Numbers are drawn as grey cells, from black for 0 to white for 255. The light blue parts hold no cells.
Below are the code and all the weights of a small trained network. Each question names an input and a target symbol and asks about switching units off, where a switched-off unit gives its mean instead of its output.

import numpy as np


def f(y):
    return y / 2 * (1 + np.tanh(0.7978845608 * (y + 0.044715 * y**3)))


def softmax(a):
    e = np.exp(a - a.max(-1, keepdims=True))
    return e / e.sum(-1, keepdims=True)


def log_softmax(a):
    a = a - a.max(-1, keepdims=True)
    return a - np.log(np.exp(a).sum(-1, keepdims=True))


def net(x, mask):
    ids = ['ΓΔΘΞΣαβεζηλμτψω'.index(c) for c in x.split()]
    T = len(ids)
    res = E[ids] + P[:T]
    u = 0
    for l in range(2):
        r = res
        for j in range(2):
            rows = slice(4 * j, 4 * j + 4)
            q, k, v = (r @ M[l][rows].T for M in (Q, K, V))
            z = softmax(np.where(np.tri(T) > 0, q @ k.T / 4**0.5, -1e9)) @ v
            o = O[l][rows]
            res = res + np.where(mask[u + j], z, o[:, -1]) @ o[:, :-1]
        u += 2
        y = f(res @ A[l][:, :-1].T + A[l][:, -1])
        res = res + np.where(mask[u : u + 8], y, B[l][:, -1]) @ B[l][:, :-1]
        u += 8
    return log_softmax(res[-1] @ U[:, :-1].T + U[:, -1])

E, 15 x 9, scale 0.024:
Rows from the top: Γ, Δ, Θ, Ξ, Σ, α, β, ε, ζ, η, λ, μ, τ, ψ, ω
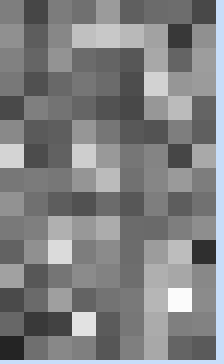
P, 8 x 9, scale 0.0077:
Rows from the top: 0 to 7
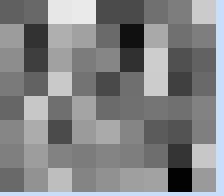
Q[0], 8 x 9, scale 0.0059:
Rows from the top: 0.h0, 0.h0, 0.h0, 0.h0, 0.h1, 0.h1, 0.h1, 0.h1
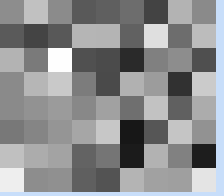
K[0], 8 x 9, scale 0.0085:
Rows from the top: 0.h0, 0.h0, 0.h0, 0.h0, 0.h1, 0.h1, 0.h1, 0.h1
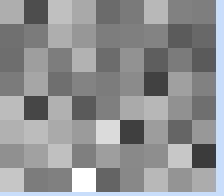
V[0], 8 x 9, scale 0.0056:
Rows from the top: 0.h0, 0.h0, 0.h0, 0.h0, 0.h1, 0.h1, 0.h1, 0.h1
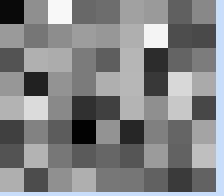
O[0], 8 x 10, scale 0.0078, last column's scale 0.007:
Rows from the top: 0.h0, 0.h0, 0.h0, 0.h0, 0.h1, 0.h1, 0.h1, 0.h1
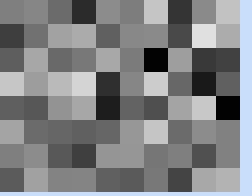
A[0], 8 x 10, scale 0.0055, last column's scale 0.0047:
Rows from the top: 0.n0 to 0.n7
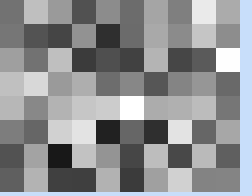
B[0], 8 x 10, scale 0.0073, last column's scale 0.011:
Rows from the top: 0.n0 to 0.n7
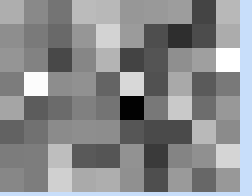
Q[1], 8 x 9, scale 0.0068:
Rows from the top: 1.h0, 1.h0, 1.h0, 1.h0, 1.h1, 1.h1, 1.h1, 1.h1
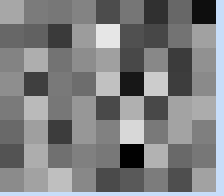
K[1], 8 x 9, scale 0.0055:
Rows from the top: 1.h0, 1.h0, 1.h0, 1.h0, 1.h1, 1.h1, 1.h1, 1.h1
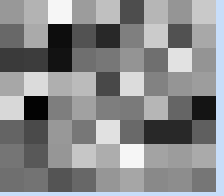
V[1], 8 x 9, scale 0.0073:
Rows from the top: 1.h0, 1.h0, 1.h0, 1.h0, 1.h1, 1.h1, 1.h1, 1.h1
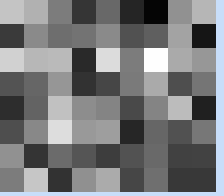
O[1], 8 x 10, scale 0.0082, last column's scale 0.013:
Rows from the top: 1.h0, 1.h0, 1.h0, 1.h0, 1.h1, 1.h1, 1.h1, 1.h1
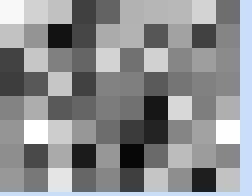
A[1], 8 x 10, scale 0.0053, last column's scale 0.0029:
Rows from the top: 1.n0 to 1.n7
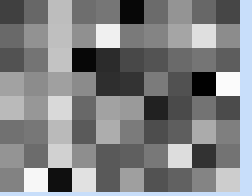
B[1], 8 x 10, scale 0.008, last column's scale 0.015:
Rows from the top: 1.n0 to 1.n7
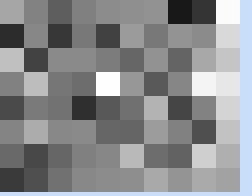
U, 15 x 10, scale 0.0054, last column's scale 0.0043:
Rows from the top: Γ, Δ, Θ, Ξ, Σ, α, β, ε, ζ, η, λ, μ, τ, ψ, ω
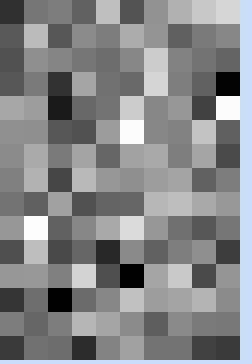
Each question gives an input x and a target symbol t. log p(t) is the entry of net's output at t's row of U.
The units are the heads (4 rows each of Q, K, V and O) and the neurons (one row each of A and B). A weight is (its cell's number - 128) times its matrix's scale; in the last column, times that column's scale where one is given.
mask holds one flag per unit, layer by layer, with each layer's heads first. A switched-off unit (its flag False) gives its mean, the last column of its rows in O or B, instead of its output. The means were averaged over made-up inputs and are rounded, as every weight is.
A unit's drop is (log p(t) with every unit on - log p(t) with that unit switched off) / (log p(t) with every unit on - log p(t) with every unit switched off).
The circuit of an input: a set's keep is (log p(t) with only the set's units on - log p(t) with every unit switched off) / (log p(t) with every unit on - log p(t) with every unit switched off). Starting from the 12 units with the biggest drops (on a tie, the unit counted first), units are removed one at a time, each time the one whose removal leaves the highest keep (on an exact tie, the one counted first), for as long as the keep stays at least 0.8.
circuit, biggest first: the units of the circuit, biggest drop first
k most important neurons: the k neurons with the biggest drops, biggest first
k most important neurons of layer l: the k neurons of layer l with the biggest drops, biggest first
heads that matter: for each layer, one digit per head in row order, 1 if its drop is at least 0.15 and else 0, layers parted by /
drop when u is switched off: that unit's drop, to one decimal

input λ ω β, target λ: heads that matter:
01 / 01
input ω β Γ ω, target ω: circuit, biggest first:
(1.h0, 0.h0)
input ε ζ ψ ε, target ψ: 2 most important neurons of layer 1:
(1.n4, 1.n1)
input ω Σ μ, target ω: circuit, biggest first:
(1.h0, 0.h0, 1.n0, 1.h1)
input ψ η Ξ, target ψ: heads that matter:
00 / 10
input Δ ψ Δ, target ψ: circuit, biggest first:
(1.h0)
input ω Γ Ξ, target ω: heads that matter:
10 / 10
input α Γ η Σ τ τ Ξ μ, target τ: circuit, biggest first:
(1.h1, 1.n7)
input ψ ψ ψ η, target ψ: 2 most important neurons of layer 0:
(0.n2, 0.n1)
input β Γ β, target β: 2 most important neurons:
(0.n3, 0.n6)
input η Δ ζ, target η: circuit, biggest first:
(1.h1, 0.h1, 1.h0)
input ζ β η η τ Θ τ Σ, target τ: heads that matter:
00 / 11
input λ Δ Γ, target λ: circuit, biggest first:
(1.h1, 0.h1)
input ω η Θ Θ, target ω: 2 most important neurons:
(1.n0, 1.n4)
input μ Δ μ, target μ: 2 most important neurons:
(1.n3, 0.n4)
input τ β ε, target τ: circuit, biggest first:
(1.h1)
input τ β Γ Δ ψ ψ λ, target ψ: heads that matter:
10 / 10
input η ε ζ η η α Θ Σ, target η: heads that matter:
00 / 11
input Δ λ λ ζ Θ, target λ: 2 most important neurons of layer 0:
(0.n1, 0.n4)
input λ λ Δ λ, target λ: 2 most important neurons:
(0.n4, 1.n1)
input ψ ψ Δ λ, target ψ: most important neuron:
(1.n0)
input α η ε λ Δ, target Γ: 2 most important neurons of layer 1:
(1.n0, 1.n7)
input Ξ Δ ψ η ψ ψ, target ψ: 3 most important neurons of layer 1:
(1.n1, 1.n4, 1.n3)
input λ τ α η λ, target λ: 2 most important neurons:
(0.n5, 1.n3)
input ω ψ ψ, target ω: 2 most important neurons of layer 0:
(0.n6, 0.n1)
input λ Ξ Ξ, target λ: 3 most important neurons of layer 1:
(1.n1, 1.n3, 1.n4)
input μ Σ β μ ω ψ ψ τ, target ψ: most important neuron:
(1.n4)
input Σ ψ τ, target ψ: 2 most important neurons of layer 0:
(0.n1, 0.n7)
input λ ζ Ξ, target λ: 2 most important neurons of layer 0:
(0.n1, 0.n5)
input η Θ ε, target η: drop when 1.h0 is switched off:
0.2
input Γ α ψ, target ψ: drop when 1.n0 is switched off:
0.2
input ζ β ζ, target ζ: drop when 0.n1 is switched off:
-0.1
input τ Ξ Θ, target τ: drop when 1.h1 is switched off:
0.9
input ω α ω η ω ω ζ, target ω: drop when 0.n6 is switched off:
0.0
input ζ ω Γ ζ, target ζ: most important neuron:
(1.n2)
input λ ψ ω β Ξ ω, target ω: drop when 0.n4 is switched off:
0.1
